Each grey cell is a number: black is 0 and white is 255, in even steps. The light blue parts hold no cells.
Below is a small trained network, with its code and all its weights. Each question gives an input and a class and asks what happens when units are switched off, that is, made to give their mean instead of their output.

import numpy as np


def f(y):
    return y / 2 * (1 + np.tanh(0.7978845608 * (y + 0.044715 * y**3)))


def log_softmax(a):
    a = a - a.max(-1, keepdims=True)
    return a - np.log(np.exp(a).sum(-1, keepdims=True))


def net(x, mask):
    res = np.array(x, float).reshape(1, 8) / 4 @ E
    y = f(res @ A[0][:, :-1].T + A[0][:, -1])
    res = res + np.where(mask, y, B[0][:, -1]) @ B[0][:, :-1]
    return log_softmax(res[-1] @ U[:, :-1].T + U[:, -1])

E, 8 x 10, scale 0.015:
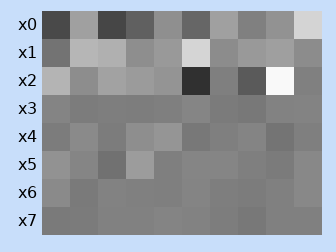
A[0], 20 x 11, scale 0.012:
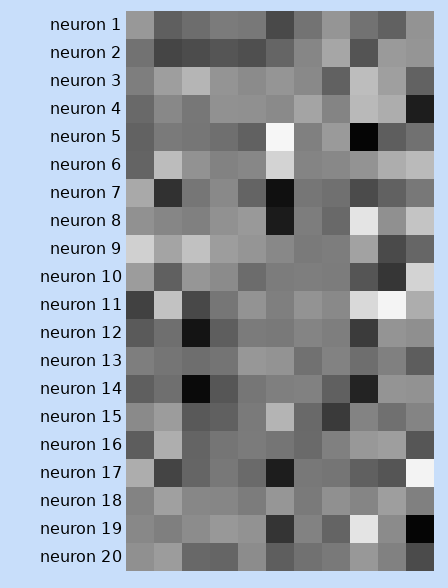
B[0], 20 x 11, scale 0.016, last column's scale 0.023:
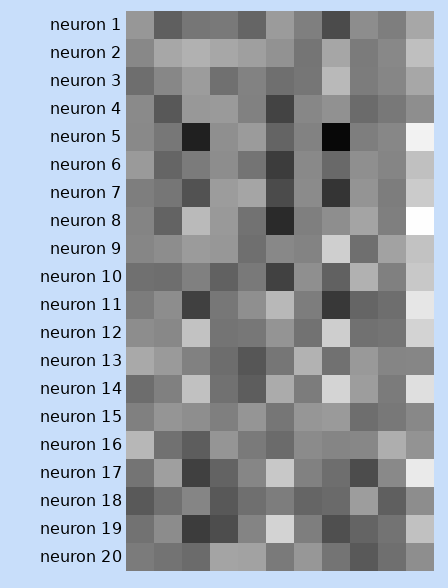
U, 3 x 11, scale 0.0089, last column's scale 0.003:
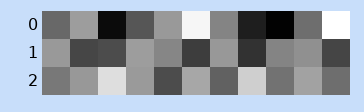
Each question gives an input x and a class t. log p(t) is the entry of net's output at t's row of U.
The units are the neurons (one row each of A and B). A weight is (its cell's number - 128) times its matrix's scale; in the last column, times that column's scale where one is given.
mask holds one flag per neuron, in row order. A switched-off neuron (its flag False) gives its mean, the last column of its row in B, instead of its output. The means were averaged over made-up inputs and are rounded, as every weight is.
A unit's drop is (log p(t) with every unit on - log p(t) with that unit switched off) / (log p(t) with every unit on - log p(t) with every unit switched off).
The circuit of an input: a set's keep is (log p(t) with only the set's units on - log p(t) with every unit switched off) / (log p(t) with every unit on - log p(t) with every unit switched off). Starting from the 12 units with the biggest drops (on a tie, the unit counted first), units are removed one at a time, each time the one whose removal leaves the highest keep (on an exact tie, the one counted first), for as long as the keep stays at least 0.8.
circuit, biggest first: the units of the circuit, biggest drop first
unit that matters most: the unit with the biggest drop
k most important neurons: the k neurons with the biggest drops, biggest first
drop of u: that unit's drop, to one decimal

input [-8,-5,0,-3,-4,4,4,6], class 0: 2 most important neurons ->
neuron 17; neuron 8
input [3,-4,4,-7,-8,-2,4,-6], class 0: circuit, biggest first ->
neuron 17
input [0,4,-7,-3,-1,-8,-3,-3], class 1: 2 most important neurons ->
neuron 5; neuron 17
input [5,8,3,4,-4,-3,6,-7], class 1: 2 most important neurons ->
neuron 6; neuron 17
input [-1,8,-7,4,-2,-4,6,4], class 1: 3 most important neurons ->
neuron 6; neuron 17; neuron 11
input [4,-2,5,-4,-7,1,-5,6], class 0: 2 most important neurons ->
neuron 19; neuron 11
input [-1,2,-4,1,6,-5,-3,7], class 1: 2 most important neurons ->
neuron 17; neuron 11
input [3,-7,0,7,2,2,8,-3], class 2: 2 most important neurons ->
neuron 5; neuron 14
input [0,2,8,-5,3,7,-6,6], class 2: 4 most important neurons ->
neuron 8; neuron 5; neuron 9; neuron 7
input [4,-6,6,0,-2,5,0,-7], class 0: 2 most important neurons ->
neuron 19; neuron 17
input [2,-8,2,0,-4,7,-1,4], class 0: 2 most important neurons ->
neuron 17; neuron 6
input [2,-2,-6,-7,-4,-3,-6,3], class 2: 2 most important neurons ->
neuron 14; neuron 12
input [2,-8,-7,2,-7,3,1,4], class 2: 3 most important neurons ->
neuron 14; neuron 12; neuron 2
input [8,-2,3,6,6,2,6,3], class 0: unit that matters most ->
neuron 11
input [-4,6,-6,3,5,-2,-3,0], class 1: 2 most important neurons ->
neuron 17; neuron 6
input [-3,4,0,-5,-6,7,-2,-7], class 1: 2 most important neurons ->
neuron 14; neuron 12
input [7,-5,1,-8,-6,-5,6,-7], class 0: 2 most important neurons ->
neuron 11; neuron 17
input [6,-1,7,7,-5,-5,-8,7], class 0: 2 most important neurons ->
neuron 19; neuron 11
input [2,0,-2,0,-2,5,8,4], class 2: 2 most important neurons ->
neuron 17; neuron 19
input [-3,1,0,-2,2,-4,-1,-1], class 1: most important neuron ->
neuron 11
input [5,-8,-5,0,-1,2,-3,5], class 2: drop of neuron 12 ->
0.2
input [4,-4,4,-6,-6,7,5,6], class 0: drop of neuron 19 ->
0.1
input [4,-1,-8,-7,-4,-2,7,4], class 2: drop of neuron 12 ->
0.4
